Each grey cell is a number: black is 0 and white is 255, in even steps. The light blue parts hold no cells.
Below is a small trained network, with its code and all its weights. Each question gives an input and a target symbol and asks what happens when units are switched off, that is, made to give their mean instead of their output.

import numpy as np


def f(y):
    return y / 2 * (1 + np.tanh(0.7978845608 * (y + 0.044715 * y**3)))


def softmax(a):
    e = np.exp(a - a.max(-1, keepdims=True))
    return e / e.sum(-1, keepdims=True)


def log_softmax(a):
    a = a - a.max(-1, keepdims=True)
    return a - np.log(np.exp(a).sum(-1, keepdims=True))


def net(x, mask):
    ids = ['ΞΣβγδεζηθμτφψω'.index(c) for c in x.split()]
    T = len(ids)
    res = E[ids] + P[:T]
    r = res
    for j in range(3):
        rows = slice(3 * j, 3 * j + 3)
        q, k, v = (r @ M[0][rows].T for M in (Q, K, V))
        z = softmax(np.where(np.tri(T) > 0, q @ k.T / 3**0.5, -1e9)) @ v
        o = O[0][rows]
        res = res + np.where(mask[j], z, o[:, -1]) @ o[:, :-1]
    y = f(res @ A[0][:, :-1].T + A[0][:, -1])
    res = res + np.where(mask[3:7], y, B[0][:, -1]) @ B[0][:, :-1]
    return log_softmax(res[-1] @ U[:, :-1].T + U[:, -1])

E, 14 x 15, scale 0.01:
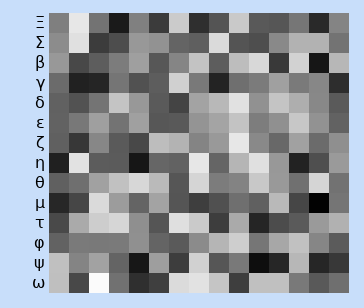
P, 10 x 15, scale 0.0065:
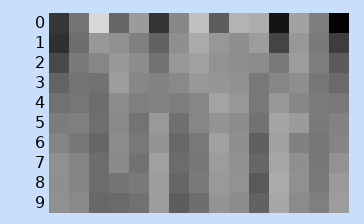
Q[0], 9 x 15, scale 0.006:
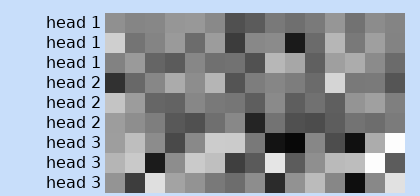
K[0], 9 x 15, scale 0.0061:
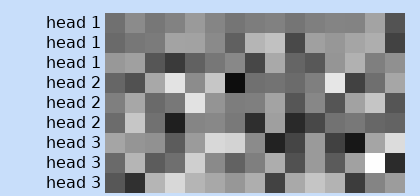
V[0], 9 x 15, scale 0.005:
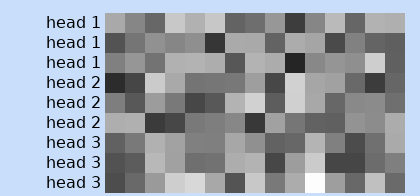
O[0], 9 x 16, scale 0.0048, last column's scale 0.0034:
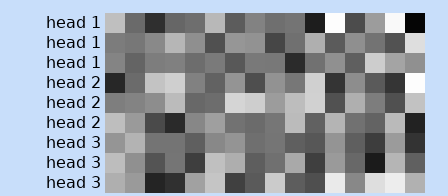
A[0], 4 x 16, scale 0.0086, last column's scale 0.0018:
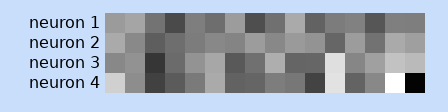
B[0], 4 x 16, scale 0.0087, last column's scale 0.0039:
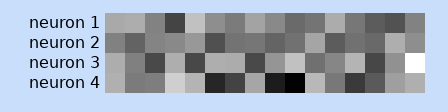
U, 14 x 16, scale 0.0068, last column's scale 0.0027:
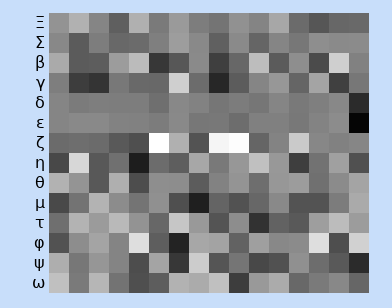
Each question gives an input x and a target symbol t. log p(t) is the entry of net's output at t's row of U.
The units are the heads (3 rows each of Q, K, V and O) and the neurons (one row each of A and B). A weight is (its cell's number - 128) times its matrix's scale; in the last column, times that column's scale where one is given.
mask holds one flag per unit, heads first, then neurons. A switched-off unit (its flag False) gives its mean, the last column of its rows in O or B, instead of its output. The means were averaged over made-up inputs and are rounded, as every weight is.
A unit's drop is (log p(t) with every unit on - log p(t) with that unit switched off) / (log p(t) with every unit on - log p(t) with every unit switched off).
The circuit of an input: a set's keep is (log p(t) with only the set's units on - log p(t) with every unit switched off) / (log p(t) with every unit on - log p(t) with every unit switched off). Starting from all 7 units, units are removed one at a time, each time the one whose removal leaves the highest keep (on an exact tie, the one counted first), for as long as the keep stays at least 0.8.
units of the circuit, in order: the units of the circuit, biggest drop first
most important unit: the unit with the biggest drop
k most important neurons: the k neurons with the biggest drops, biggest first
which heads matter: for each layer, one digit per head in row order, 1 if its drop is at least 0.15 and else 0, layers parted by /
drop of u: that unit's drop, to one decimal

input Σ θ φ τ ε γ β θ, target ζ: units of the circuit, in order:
head 3; neuron 3
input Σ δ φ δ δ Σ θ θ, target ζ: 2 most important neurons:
neuron 3; neuron 4
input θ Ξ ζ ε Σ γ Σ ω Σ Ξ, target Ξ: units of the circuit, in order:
neuron 1; head 2
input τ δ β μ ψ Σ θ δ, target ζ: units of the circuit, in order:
head 3; neuron 4
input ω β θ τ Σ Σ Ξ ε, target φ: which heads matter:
001
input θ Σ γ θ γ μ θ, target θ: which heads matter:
111
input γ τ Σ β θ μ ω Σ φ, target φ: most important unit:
head 3
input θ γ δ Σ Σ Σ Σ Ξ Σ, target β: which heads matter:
110
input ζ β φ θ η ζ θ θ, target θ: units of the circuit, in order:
head 3; neuron 3; neuron 4
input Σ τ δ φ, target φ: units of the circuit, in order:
neuron 3; head 3
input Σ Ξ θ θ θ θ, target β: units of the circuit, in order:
neuron 4; head 1; head 3
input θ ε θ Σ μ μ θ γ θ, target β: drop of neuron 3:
-0.1
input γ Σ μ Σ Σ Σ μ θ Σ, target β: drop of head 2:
1.5
